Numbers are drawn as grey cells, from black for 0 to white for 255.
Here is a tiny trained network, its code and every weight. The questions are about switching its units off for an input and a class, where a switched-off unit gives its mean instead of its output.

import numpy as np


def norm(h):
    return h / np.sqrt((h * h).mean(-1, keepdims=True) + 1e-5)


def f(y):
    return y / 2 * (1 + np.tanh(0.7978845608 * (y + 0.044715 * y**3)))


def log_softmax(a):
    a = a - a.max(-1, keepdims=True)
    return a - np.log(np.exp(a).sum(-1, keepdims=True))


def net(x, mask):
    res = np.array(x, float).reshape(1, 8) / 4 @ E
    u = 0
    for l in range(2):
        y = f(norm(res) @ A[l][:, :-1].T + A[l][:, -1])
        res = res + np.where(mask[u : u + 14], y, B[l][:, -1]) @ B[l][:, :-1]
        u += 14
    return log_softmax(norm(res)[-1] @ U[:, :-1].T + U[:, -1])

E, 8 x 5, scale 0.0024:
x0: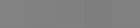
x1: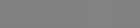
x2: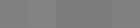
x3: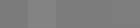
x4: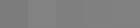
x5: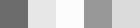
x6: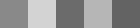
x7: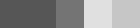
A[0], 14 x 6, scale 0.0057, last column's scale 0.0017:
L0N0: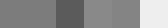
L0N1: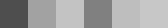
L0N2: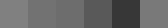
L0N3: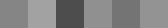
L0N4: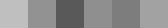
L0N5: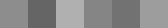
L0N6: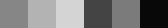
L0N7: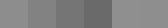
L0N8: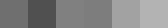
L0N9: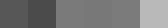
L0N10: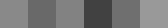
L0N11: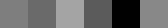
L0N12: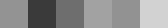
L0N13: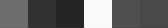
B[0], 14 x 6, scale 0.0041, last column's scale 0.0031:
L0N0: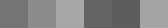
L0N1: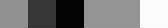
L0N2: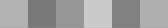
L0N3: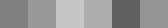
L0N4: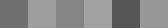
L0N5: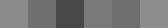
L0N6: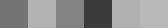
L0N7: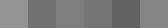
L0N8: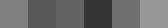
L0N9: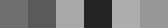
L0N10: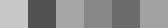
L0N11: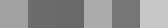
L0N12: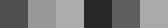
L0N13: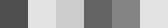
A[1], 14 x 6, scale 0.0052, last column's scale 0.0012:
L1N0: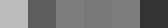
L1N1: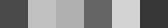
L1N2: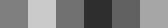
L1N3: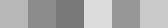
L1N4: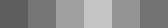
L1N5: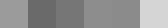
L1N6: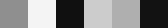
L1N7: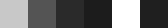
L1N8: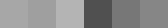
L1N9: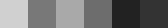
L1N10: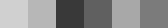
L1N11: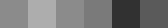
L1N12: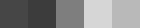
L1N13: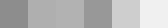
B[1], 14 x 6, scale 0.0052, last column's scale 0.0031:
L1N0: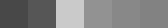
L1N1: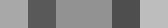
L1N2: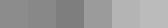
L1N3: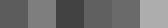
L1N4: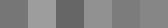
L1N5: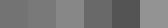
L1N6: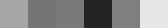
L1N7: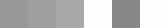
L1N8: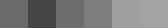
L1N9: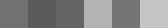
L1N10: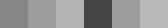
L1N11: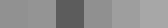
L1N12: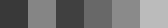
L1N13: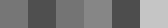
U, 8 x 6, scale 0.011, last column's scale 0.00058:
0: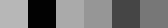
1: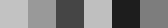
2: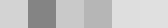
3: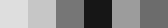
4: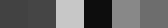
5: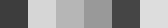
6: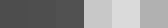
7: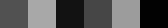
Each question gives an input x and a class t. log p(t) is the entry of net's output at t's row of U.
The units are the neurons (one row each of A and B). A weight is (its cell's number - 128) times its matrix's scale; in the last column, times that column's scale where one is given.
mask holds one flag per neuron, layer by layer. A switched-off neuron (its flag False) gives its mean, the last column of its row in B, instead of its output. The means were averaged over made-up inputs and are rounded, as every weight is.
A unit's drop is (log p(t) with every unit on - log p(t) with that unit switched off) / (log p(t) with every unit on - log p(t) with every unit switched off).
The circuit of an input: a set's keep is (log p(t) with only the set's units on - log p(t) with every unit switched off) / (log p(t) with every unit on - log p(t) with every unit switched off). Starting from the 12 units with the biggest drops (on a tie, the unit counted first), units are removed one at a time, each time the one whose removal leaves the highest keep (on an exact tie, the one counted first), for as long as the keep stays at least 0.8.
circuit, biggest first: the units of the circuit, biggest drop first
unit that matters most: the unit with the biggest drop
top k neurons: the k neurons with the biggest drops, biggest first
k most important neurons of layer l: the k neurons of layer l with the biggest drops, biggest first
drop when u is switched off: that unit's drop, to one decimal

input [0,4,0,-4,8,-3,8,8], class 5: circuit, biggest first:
L0N13
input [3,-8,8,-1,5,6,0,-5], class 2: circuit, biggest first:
L1N7, L0N13, L0N1
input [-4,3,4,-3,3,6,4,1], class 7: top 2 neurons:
L0N1, L1N12
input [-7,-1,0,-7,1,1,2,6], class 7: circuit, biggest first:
L1N7, L1N12
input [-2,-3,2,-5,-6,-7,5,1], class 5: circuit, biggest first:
L0N13, L0N1
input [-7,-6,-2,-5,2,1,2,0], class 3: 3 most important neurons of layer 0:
L0N2, L0N11, L0N10
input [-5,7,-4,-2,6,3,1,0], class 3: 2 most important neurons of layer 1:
L1N6, L1N10
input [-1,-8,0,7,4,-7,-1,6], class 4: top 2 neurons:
L1N7, L0N9
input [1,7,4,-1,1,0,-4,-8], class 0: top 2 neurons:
L0N10, L1N9
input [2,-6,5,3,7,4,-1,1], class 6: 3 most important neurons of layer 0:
L0N1, L0N13, L0N12
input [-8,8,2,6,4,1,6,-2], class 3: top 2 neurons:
L1N6, L1N7
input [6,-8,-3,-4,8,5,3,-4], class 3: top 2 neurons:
L1N6, L0N9
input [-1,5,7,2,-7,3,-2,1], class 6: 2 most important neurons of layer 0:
L0N1, L0N13
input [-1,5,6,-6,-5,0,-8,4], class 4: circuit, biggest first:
L0N12
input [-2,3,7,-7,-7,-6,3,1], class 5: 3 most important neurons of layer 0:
L0N13, L0N1, L0N12
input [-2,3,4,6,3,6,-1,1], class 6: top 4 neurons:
L0N1, L1N7, L1N12, L0N13
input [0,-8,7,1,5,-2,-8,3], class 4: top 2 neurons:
L0N12, L0N1
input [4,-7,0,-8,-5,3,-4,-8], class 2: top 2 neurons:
L0N6, L1N7
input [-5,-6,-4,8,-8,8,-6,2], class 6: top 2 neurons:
L0N1, L1N12
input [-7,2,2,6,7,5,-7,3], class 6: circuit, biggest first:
L0N1
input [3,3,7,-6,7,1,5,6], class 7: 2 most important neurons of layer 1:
L1N7, L1N6
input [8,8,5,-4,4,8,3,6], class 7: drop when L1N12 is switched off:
0.1
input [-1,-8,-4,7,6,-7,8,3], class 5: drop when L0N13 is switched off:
0.5
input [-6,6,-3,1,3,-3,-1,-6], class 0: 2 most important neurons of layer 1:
L1N0, L1N7
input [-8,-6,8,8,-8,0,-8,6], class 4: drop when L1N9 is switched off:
0.1
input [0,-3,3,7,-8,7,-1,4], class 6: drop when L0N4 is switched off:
0.1
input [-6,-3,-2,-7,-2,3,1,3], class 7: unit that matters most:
L1N12
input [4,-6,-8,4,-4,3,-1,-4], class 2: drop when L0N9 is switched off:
0.0
